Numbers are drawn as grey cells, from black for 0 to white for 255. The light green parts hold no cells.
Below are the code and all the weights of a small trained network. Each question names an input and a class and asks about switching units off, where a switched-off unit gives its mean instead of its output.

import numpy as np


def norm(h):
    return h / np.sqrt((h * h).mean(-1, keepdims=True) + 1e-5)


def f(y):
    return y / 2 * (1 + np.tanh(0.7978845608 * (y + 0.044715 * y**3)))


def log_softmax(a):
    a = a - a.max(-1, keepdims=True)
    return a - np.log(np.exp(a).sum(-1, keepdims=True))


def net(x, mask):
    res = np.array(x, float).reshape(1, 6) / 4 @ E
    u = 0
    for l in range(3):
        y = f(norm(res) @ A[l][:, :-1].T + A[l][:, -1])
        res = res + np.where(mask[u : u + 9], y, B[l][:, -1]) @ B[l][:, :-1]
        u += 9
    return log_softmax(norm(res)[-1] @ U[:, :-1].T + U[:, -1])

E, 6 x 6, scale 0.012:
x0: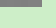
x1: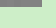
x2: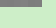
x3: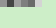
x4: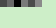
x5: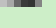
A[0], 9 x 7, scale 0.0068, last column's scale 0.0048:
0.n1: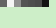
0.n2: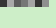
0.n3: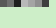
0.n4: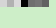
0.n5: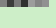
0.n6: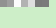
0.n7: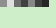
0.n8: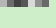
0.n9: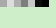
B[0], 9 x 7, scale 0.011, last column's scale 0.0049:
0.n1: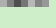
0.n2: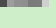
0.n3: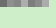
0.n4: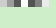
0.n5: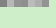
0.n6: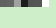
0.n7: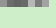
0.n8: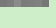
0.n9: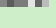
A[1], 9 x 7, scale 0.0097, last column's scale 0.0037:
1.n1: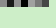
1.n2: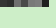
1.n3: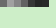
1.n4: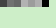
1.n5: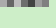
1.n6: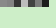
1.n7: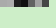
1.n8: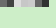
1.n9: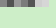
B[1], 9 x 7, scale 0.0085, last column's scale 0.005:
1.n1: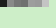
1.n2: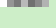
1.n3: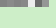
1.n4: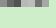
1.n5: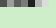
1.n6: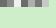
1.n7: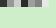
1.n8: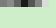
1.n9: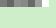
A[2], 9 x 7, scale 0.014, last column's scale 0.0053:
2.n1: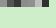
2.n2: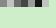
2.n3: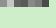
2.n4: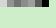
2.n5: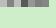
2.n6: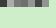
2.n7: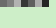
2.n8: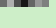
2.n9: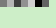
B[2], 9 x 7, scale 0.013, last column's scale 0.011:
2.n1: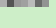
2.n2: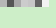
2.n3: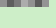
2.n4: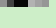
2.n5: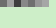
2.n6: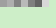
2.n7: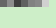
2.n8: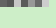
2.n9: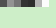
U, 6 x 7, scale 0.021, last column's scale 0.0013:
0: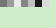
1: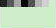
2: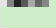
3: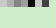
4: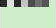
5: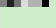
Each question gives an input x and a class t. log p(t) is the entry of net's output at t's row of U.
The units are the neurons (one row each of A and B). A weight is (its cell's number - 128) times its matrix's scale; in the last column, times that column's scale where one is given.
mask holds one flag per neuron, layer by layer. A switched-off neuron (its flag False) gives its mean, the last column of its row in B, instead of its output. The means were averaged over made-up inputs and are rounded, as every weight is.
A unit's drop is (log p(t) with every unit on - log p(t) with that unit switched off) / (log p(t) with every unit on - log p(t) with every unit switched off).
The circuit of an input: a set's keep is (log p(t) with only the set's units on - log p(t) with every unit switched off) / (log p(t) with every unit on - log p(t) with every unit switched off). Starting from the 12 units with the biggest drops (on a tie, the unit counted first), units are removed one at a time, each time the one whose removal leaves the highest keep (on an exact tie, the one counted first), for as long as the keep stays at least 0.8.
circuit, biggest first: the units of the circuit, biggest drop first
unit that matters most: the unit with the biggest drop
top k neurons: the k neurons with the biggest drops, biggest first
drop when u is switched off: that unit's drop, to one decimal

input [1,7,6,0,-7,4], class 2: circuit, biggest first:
0.n4, 2.n4
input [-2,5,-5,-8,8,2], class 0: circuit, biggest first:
2.n2, 2.n8
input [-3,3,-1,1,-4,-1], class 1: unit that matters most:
1.n5
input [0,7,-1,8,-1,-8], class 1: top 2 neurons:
1.n8, 2.n2
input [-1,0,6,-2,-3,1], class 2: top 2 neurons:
0.n4, 2.n2
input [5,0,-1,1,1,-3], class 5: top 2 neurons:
1.n4, 0.n3
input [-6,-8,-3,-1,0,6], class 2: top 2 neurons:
0.n4, 0.n6
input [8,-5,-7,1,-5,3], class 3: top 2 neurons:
0.n4, 1.n5
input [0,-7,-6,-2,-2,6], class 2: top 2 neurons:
0.n4, 2.n4
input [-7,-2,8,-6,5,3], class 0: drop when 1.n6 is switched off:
0.0
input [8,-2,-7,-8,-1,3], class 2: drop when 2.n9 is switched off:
0.1
